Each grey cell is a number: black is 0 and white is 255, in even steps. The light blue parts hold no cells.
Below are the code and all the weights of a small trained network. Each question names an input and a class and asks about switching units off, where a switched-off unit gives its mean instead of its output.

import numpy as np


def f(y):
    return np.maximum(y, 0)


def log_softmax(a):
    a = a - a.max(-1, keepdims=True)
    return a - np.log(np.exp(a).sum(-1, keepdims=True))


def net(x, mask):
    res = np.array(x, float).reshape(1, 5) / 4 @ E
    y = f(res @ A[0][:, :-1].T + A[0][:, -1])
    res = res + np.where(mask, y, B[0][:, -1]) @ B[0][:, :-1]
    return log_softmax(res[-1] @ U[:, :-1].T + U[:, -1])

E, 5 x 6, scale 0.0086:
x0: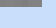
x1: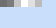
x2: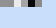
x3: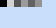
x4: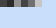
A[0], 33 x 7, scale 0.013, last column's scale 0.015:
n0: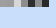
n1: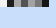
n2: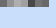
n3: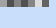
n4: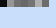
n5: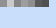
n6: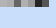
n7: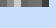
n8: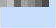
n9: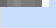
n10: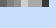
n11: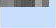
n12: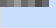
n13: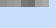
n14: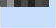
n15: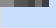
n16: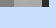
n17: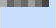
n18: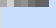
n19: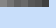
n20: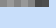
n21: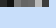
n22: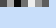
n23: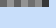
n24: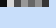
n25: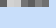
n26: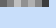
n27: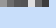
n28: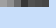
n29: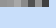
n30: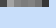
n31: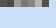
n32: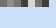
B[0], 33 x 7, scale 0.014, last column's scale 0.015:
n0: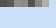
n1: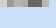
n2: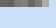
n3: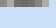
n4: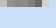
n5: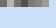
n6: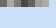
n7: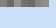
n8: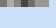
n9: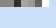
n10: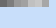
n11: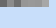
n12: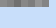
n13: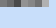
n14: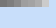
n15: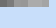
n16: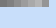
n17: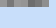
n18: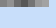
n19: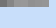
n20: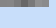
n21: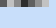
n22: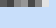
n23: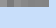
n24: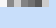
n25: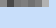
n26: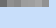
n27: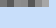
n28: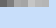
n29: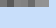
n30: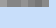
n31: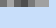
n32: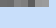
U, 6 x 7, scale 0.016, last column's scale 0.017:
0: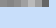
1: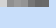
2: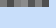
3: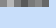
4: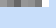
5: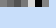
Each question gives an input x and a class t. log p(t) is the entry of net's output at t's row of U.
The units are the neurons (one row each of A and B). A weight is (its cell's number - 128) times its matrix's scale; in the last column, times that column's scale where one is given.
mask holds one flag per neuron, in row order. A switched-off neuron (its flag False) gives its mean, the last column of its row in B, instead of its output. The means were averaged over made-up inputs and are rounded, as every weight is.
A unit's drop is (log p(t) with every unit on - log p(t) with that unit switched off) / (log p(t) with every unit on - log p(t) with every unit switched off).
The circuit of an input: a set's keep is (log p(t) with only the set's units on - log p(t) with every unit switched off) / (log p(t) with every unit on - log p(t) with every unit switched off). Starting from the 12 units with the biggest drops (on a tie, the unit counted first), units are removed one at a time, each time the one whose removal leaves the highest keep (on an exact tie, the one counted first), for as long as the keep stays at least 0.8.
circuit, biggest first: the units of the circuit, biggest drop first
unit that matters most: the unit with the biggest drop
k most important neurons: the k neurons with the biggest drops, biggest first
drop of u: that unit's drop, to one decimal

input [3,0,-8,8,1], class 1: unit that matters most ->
n24
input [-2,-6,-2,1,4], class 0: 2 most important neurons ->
(n14, n28)
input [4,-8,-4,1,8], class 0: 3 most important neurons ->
(n14, n28, n15)
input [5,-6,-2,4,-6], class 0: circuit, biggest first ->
(n14, n28)
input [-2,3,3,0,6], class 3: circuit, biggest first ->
(n21, n31)
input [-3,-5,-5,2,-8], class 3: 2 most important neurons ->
(n6, n8)
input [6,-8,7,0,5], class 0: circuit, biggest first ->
(n28, n14)
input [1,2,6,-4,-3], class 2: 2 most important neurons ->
(n0, n24)
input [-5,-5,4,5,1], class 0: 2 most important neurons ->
(n14, n15)
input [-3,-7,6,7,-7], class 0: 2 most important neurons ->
(n14, n28)
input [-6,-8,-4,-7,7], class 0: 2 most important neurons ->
(n28, n24)
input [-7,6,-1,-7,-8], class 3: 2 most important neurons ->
(n6, n24)
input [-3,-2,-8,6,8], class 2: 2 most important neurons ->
(n22, n32)
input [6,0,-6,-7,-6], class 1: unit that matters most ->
n1
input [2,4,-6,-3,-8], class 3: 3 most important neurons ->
(n6, n8, n5)
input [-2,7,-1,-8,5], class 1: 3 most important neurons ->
(n1, n28, n14)
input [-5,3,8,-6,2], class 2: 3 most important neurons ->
(n0, n24, n4)
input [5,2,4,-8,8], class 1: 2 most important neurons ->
(n1, n6)
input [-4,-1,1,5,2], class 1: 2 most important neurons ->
(n24, n4)
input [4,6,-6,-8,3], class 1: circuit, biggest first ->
(n1)
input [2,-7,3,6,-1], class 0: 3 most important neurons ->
(n14, n28, n15)
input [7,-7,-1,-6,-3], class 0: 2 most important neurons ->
(n28, n24)
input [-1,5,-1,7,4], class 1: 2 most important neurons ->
(n24, n4)
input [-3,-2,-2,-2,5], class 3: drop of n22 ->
0.1
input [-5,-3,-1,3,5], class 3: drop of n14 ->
-0.1
